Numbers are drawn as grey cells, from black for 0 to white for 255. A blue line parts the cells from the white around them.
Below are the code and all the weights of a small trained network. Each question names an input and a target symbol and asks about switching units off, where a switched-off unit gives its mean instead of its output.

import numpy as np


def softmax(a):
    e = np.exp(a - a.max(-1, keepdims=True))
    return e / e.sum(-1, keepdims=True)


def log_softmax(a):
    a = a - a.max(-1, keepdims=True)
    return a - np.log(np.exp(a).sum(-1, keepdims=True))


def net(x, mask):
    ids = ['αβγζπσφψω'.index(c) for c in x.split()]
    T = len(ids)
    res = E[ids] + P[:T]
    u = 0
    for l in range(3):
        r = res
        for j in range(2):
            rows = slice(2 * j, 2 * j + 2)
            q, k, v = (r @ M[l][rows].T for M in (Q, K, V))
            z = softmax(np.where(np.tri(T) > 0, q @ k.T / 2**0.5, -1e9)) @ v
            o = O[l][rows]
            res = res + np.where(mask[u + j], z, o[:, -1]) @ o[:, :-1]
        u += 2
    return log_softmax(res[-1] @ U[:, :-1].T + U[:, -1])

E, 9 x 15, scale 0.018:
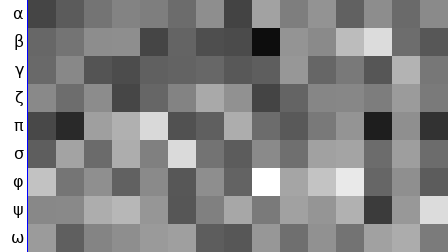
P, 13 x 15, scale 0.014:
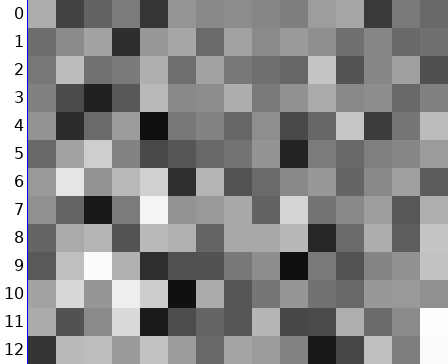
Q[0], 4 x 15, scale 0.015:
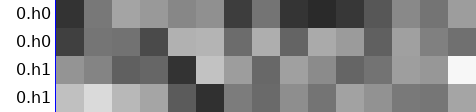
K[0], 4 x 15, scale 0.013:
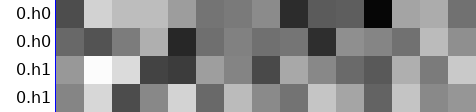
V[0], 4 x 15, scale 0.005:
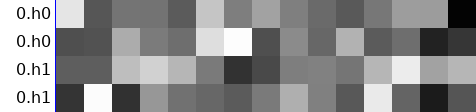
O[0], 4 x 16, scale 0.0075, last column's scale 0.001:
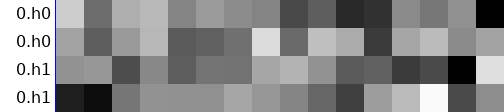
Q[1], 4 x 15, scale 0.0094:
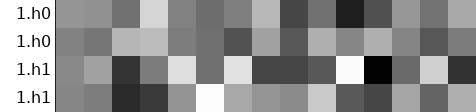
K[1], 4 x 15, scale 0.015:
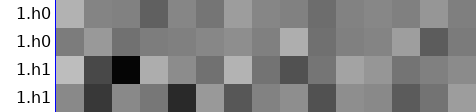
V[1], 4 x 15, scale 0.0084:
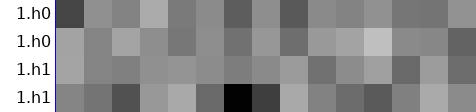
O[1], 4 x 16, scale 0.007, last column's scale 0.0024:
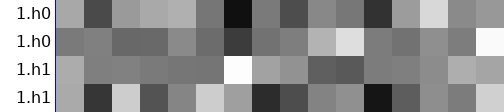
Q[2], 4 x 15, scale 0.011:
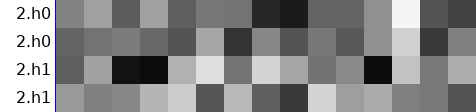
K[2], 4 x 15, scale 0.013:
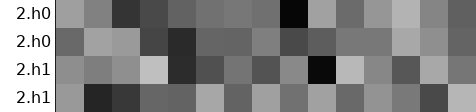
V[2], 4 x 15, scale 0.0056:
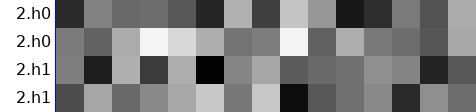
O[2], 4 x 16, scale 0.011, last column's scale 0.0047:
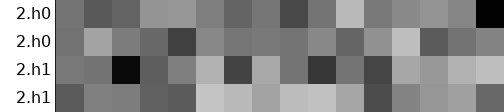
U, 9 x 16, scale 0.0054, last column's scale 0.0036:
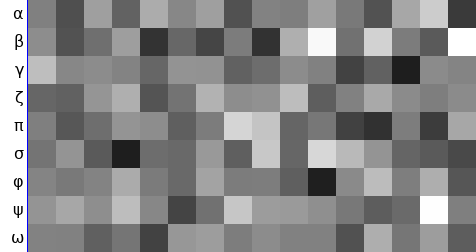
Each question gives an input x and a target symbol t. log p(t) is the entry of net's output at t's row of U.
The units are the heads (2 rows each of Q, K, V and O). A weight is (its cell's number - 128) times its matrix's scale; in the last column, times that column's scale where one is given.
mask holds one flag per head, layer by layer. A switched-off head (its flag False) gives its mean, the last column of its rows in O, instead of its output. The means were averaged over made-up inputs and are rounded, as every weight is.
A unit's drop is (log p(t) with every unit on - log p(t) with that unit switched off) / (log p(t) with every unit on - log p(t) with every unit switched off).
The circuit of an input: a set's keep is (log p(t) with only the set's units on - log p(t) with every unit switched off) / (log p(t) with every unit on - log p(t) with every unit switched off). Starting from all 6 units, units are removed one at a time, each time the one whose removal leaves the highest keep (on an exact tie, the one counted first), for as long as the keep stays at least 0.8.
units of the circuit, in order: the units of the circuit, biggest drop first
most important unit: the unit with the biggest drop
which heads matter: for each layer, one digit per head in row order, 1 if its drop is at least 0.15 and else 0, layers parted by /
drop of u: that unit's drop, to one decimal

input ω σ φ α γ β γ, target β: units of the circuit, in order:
[2.h0 1.h1]
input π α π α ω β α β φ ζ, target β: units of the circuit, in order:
[0.h0 2.h0 1.h1]
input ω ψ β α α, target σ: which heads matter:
10 / 00 / 00
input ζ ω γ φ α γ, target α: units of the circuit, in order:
[2.h0 0.h1 1.h1]
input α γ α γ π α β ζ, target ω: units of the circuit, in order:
[2.h1]
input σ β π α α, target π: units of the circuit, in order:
[1.h1 2.h0 0.h1]
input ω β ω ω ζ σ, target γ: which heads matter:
01 / 01 / 00
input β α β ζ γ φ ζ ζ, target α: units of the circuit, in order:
[2.h0 0.h1 0.h0]
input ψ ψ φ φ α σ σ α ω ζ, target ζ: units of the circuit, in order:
[2.h1 0.h1]
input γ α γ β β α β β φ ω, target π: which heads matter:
01 / 00 / 10
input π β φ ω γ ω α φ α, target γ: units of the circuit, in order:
[0.h1 1.h1]
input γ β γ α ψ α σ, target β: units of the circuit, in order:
[0.h0 2.h0]
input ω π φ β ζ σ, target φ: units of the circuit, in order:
[1.h1 2.h1 0.h1]
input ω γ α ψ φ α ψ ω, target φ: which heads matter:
00 / 01 / 01
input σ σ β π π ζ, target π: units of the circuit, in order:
[2.h0 0.h1 1.h1]
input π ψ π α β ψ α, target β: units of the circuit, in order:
[1.h1 2.h0]
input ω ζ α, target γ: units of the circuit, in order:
[0.h1 0.h0 1.h1]
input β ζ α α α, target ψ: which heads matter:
01 / 01 / 10
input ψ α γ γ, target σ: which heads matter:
10 / 01 / 00
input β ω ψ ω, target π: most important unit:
0.h0
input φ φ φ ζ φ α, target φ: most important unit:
2.h1
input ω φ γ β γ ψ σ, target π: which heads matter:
01 / 01 / 10
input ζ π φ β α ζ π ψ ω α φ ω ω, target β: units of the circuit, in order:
[2.h0 0.h0]
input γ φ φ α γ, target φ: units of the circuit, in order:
[2.h1 1.h1 0.h1]
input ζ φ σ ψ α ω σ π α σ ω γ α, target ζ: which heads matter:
00 / 00 / 01
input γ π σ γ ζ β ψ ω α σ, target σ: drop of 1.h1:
0.1
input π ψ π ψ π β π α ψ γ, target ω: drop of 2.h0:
0.2
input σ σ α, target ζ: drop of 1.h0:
0.0
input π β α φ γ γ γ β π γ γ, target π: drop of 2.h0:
0.3
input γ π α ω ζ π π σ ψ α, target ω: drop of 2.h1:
0.7
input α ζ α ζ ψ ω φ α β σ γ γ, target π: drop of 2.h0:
0.2
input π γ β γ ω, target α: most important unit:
2.h0
